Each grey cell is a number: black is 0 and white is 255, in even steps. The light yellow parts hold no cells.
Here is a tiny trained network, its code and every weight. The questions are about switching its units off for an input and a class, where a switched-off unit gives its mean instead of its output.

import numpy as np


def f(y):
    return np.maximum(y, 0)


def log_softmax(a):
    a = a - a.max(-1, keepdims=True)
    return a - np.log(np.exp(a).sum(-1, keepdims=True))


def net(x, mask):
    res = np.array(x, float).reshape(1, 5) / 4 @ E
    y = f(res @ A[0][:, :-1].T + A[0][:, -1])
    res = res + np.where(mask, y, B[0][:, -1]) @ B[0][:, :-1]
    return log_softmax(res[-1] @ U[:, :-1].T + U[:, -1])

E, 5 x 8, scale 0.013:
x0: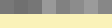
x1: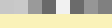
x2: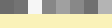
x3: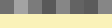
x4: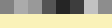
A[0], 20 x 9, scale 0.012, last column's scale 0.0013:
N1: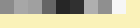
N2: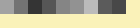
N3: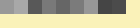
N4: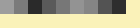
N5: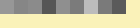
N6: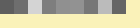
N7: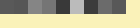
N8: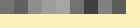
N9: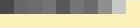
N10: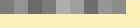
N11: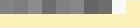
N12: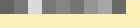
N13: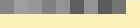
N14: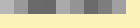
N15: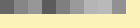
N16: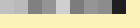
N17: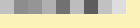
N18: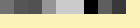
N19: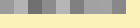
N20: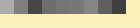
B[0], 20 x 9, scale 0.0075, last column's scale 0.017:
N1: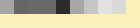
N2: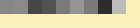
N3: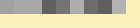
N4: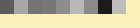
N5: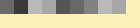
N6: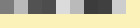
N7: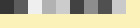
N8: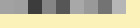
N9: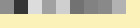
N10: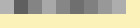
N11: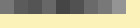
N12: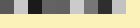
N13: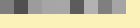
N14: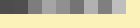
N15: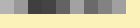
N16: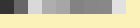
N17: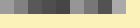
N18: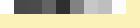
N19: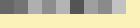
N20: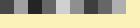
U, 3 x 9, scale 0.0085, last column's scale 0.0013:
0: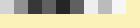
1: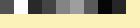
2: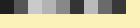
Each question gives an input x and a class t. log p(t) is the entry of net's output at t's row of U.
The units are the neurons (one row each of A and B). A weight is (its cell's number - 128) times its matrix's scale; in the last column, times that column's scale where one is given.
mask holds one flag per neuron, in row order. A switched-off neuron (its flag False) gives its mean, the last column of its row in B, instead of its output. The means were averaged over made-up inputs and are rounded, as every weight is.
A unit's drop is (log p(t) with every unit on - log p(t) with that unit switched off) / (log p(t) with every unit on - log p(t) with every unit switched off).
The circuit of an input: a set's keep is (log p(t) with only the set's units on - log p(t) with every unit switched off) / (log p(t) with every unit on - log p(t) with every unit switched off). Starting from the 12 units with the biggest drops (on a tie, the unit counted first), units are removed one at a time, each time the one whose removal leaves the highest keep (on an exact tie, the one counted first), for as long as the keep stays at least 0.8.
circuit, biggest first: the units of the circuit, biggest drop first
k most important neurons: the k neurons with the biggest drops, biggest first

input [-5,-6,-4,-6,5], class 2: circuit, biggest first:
N7
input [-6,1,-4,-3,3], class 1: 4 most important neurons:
N18, N20, N4, N2
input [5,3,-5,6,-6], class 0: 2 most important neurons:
N18, N6
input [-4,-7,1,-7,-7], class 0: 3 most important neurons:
N18, N16, N8
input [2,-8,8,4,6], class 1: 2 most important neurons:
N12, N6
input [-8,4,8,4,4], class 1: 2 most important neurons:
N12, N6
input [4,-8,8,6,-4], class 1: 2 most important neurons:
N6, N12
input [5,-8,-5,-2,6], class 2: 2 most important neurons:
N7, N18
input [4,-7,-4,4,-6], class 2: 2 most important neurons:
N7, N9
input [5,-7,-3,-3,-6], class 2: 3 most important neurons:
N7, N1, N9
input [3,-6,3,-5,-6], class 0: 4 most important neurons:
N18, N16, N8, N17
